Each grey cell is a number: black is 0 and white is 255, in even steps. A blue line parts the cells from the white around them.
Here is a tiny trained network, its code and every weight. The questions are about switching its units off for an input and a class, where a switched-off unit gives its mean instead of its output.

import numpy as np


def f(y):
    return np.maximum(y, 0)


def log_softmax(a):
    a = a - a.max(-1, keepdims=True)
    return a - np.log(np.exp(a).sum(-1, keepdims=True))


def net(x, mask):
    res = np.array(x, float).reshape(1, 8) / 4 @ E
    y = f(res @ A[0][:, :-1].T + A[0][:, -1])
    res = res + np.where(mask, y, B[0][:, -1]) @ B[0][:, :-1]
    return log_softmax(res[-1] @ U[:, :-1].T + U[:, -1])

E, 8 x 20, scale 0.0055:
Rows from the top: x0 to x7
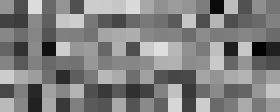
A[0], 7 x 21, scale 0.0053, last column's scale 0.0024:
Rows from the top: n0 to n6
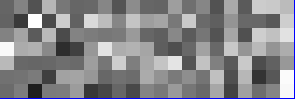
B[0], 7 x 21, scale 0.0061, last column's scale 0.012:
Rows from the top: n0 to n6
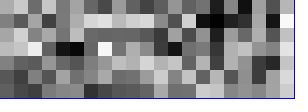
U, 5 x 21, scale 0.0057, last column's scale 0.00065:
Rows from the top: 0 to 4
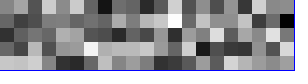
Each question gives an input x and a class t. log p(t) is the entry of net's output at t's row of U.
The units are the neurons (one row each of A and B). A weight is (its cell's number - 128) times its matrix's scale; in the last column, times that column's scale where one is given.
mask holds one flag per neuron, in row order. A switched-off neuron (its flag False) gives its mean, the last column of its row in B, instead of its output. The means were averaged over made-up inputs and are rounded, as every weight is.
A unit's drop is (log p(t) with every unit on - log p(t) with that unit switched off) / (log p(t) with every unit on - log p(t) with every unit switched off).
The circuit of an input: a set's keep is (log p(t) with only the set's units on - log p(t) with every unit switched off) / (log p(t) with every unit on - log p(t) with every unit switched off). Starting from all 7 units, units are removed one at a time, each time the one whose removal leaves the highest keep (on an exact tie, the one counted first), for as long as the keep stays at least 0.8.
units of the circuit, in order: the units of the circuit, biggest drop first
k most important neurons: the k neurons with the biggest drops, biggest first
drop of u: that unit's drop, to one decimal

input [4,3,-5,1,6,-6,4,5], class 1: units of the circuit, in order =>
n1
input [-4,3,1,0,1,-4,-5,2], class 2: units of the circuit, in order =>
n1; n4
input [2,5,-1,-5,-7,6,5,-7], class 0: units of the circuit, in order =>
n0; n2
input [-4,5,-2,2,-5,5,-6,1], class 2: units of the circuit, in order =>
n1; n3; n4
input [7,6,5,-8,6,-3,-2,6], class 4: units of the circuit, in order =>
n3; n5
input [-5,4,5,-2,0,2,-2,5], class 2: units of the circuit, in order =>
n3; n4; n1
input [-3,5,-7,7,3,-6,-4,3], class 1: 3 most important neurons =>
n6; n4; n3
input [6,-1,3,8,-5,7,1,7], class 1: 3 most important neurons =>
n4; n1; n2
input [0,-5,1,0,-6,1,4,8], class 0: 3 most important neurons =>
n0; n2; n1
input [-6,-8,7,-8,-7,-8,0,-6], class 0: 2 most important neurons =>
n0; n2
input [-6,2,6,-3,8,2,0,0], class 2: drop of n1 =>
0.1
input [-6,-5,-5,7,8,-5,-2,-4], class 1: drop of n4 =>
0.2
